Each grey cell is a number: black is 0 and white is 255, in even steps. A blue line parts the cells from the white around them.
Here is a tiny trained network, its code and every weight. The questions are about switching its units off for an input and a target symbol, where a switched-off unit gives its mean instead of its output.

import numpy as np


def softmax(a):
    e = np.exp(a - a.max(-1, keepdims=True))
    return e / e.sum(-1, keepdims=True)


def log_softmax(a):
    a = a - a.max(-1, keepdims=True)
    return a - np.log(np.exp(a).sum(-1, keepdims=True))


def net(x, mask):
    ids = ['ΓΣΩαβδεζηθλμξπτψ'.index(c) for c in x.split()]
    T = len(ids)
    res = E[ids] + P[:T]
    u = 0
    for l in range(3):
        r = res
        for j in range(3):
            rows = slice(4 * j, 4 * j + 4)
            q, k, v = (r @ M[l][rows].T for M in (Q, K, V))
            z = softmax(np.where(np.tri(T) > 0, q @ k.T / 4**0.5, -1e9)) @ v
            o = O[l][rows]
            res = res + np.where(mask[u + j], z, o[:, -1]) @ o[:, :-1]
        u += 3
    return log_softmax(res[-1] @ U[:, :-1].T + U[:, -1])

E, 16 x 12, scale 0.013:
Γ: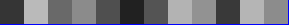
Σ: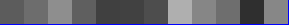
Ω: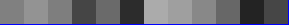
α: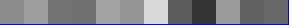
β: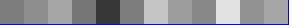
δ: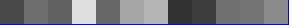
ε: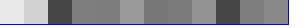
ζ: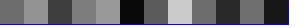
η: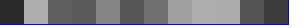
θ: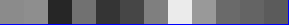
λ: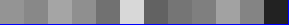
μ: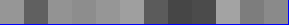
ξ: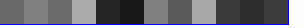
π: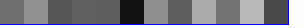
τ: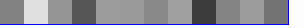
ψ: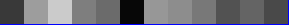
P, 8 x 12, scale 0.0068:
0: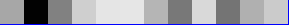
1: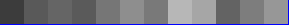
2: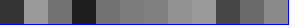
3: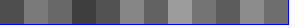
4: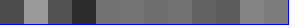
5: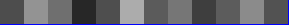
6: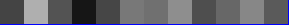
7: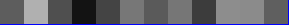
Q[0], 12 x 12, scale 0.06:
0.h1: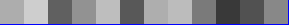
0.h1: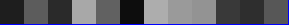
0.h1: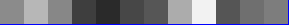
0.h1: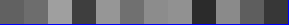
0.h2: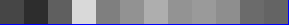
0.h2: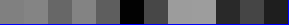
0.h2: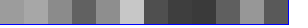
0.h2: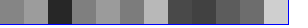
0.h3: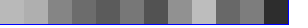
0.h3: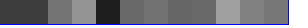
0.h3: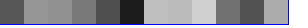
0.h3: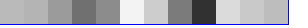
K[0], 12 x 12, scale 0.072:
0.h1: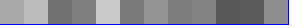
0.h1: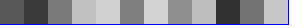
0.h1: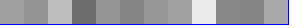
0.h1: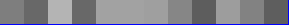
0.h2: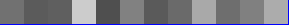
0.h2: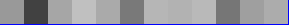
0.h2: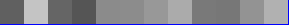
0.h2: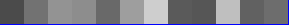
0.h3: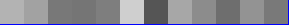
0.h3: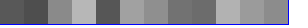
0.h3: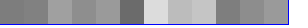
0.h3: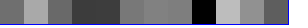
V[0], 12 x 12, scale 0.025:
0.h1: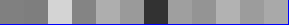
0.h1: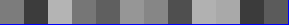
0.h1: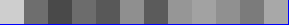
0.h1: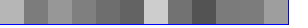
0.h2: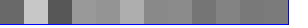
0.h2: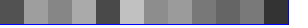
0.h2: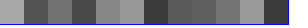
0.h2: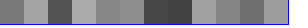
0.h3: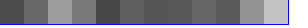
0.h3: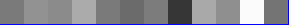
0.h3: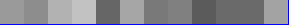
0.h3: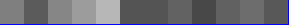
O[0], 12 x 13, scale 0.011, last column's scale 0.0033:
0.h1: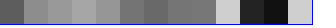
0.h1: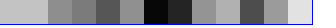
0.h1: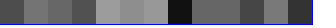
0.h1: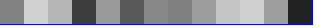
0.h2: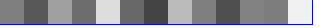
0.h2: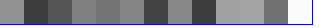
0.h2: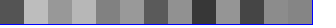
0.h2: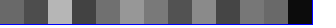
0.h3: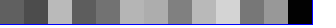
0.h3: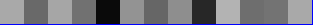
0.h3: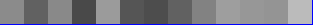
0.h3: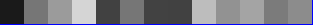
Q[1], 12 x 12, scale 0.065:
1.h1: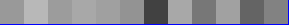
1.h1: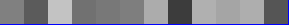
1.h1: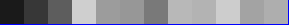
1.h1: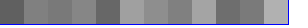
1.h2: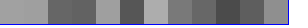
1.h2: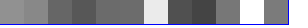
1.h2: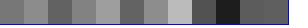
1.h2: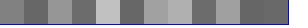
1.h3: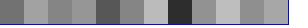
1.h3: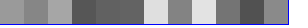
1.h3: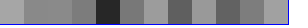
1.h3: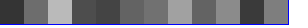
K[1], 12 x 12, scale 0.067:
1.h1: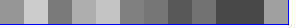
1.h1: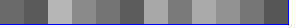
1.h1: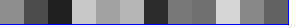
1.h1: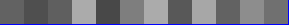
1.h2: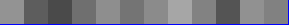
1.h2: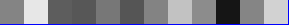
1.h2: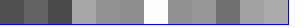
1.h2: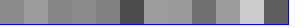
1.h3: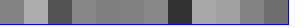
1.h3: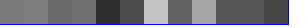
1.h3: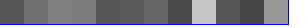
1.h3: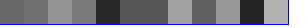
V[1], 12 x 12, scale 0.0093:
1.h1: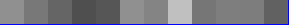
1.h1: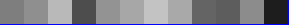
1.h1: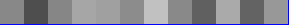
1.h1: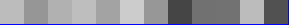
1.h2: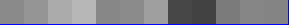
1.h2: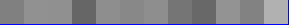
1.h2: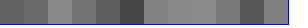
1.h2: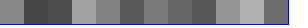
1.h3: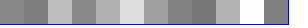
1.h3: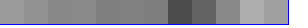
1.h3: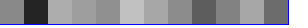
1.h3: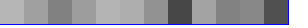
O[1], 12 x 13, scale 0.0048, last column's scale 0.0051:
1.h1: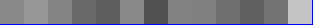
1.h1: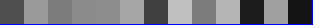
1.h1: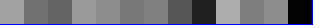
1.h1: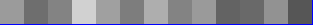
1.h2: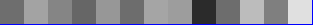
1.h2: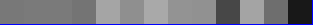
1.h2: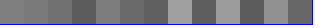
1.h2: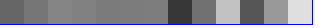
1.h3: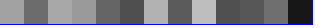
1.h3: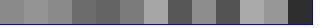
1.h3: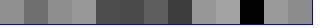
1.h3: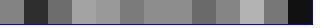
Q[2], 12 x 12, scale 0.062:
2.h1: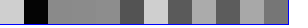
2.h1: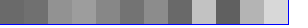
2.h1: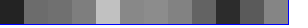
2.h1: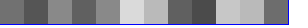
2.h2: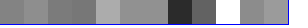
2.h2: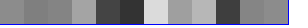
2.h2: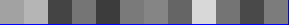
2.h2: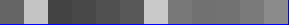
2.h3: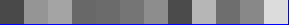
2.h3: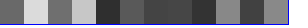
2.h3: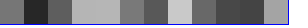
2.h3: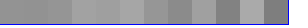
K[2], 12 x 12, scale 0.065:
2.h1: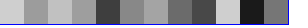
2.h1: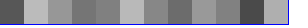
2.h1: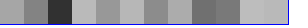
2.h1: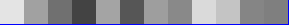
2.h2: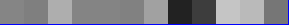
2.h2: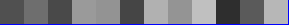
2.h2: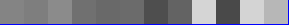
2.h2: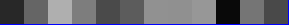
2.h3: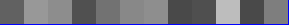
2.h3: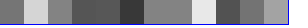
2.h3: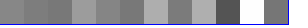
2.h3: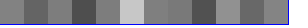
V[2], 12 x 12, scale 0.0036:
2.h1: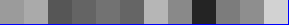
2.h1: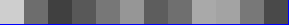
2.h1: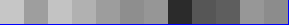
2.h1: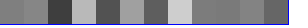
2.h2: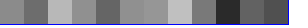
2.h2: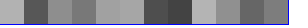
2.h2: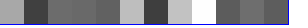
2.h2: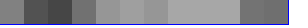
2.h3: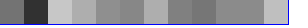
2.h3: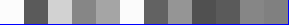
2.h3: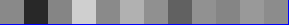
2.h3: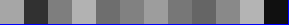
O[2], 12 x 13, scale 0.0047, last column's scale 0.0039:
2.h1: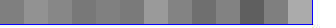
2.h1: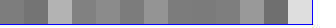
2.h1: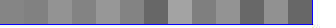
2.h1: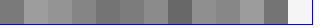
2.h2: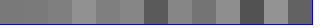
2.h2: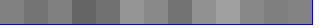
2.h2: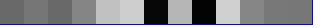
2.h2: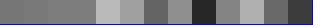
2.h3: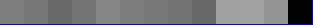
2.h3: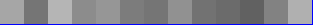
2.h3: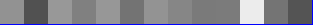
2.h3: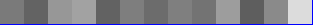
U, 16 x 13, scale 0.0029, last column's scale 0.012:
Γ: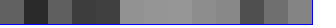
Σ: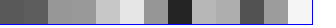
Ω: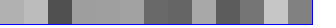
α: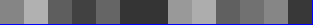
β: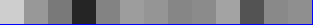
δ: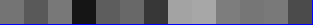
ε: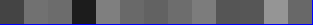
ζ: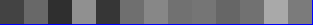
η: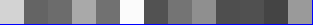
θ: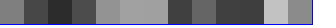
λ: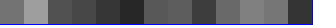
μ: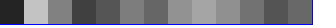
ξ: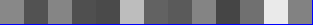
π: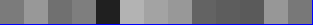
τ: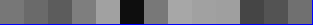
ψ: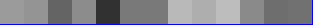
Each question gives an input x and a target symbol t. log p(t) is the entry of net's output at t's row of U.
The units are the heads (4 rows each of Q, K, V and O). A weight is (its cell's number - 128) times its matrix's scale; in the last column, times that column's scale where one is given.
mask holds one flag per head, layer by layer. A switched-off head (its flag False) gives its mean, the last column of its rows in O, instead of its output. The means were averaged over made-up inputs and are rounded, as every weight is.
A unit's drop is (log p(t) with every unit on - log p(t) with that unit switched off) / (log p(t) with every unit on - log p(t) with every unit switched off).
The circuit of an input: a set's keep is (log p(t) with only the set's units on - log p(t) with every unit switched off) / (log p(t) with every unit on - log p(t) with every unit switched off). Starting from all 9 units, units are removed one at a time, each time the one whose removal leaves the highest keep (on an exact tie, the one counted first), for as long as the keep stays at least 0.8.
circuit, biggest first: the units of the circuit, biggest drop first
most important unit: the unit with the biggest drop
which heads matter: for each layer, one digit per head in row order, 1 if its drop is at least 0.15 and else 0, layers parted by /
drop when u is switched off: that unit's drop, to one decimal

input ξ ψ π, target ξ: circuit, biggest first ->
[0.h1 0.h2]
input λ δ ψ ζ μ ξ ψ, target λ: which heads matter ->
011 / 000 / 000
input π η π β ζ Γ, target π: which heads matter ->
001 / 000 / 000
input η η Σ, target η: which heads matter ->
101 / 000 / 000
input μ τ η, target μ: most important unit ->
0.h2
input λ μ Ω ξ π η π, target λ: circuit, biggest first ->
[0.h3 0.h2]
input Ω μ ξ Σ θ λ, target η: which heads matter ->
100 / 000 / 000
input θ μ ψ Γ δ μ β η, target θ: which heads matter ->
101 / 000 / 000
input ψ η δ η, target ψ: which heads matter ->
110 / 000 / 000
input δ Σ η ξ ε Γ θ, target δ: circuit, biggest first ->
[0.h2 0.h3 1.h1]
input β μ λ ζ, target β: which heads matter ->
001 / 000 / 000
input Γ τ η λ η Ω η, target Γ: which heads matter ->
101 / 000 / 000
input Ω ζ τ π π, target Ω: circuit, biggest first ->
[0.h3 0.h1]
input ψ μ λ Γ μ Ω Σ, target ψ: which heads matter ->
110 / 000 / 000
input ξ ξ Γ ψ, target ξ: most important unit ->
0.h1
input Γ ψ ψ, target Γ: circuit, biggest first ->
[0.h1 0.h3]
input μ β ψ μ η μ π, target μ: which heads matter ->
110 / 000 / 000
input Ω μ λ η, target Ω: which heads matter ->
101 / 000 / 000
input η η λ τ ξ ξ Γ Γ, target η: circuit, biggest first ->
[0.h1 0.h3]
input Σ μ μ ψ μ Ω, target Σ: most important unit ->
0.h3
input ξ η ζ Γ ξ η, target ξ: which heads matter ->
100 / 000 / 000
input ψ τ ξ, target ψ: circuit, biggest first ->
[0.h1 0.h2]
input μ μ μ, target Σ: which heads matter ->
001 / 100 / 000
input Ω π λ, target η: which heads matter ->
101 / 001 / 000
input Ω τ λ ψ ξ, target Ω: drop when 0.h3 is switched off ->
0.4
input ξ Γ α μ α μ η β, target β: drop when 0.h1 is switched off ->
0.1
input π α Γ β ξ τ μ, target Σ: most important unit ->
0.h3
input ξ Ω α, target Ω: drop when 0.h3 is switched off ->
0.3
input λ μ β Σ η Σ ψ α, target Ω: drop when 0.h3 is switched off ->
0.2
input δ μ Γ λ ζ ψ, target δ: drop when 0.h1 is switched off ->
0.1
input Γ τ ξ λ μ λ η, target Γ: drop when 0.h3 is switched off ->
0.2
